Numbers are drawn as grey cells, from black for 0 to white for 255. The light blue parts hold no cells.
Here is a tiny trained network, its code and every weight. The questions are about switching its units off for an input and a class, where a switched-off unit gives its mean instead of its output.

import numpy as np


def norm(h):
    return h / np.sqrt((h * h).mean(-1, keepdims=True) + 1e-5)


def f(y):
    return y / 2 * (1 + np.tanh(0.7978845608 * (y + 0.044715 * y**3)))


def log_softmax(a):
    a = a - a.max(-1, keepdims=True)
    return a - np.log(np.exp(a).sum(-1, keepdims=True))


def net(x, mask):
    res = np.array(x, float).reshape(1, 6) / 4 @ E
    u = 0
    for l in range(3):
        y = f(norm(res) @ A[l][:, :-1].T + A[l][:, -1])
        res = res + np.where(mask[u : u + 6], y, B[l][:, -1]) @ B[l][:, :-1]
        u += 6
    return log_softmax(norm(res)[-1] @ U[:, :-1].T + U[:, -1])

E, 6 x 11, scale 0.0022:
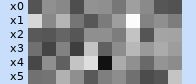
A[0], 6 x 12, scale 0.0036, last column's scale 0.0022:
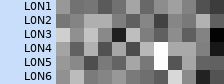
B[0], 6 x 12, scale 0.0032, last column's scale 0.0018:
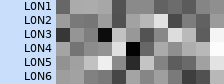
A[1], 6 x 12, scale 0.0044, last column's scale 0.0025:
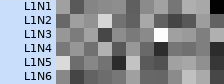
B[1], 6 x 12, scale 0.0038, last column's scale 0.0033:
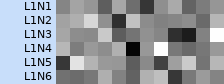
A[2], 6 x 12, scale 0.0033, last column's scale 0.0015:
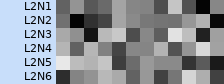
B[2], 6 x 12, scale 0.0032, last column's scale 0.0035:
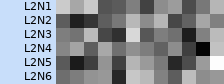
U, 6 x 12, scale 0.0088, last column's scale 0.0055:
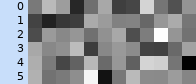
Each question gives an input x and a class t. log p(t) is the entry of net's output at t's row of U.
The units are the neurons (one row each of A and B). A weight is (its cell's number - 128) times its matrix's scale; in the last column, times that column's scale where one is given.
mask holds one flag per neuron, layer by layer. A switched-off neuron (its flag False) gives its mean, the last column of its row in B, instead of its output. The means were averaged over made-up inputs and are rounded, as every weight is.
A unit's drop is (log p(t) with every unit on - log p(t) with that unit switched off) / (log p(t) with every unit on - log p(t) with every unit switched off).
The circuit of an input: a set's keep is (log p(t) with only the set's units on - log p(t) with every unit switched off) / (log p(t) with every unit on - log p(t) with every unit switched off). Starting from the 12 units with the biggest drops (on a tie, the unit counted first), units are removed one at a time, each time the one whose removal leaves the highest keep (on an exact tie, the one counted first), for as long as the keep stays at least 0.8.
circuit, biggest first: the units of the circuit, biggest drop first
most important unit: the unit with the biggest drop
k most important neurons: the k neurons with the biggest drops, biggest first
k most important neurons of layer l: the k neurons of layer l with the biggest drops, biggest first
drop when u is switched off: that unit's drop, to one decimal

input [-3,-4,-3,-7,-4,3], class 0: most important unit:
L0N3
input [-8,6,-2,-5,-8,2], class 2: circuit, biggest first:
[L1N5; L2N3]
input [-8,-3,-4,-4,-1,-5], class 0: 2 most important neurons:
[L1N3; L0N5]
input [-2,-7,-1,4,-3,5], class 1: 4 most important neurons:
[L0N5; L1N3; L2N2; L0N1]
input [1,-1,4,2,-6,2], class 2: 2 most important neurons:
[L1N5; L0N4]
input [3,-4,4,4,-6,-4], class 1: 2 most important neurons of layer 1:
[L1N6; L1N2]
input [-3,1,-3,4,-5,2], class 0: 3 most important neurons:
[L0N3; L2N5; L0N5]
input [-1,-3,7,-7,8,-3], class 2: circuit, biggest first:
[L1N3; L2N6]
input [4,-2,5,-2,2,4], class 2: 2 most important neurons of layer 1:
[L1N3; L1N2]
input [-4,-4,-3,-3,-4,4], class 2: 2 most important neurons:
[L1N5; L2N6]
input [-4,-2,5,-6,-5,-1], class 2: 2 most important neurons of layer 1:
[L1N6; L1N5]
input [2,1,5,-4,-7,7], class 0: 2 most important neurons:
[L0N3; L2N5]
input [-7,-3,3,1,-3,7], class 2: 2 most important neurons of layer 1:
[L1N5; L1N3]
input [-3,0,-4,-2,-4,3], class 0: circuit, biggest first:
[L0N3]
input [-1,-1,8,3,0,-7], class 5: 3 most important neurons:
[L2N5; L0N5; L1N3]
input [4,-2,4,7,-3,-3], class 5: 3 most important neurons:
[L1N3; L2N5; L0N4]
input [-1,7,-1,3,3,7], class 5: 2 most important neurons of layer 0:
[L0N4; L0N6]
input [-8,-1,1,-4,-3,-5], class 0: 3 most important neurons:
[L2N3; L0N3; L1N3]
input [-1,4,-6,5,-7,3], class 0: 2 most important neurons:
[L0N3; L1N5]
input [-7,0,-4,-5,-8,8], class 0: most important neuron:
[L0N3]
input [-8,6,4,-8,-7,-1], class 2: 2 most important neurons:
[L1N5; L0N3]
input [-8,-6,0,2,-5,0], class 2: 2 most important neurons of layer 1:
[L1N5; L1N6]
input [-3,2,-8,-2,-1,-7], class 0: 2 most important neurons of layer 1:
[L1N3; L1N5]
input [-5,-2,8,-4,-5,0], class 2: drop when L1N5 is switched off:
0.4
